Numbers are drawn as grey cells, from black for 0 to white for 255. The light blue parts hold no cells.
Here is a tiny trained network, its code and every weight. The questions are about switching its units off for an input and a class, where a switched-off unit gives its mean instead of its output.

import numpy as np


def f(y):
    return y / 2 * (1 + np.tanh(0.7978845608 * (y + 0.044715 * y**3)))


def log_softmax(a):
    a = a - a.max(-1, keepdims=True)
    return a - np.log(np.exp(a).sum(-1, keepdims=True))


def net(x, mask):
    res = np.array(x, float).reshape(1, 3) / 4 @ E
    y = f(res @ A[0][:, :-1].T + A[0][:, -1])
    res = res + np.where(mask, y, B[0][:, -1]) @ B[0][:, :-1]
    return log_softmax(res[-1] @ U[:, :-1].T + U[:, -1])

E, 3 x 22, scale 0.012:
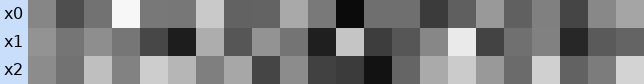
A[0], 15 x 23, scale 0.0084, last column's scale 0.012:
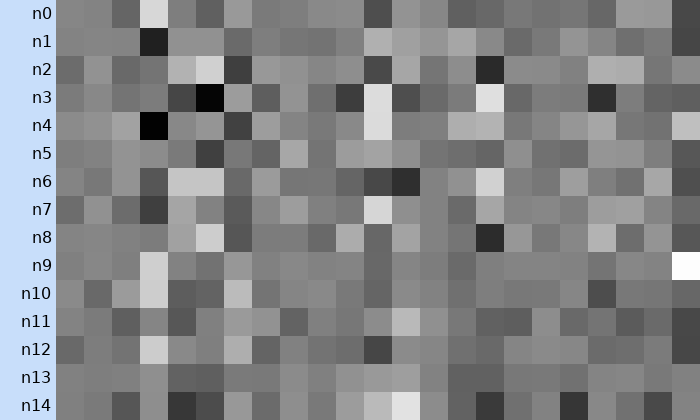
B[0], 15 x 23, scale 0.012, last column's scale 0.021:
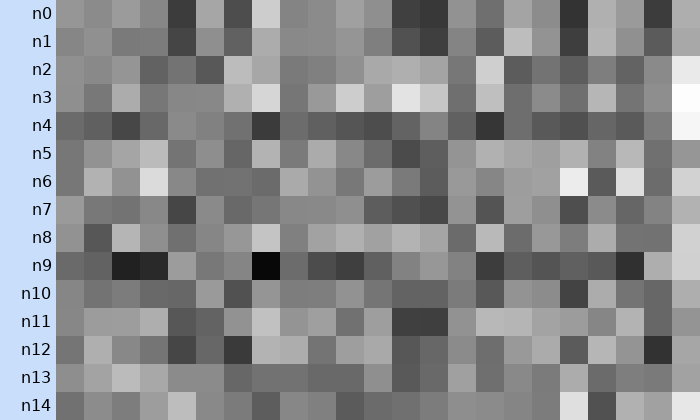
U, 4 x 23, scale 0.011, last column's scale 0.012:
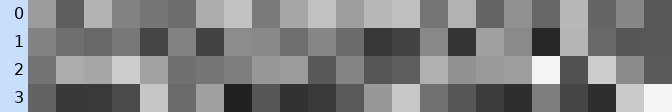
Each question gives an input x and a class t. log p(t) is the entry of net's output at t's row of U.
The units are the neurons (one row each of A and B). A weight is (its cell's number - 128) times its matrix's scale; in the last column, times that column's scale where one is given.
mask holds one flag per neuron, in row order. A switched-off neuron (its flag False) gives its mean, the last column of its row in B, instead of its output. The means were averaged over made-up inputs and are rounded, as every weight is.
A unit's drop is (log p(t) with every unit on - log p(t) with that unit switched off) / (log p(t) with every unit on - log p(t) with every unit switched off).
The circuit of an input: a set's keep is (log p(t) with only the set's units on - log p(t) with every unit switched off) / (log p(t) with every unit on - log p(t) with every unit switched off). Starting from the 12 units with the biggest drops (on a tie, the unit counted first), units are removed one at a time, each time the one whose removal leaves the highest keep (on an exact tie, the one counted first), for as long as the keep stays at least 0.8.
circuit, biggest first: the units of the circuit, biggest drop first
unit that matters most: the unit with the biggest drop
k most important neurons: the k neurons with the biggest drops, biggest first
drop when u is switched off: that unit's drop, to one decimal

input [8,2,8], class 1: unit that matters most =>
n10
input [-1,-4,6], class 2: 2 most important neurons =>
(n6; n3)
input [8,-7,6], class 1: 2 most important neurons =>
(n3; n0)
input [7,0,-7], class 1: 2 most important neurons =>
(n0; n10)
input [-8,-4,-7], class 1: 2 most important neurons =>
(n4; n7)
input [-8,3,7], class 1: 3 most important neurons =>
(n4; n1; n14)
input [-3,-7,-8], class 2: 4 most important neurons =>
(n14; n3; n13; n5)
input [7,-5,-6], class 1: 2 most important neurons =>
(n0; n3)
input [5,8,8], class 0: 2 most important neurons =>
(n3; n14)
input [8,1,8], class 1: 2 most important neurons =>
(n10; n14)
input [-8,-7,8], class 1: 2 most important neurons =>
(n4; n3)
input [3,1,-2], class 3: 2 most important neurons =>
(n9; n1)
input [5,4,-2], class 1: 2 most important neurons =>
(n2; n10)
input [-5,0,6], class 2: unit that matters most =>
n6
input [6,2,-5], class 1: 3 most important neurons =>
(n10; n6; n0)
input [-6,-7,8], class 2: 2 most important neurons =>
(n6; n3)
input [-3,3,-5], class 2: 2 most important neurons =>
(n14; n9)
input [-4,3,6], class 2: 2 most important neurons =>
(n6; n9)
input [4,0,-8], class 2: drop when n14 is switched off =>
0.6
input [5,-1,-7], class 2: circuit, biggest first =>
(n14)
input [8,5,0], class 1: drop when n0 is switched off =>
0.0
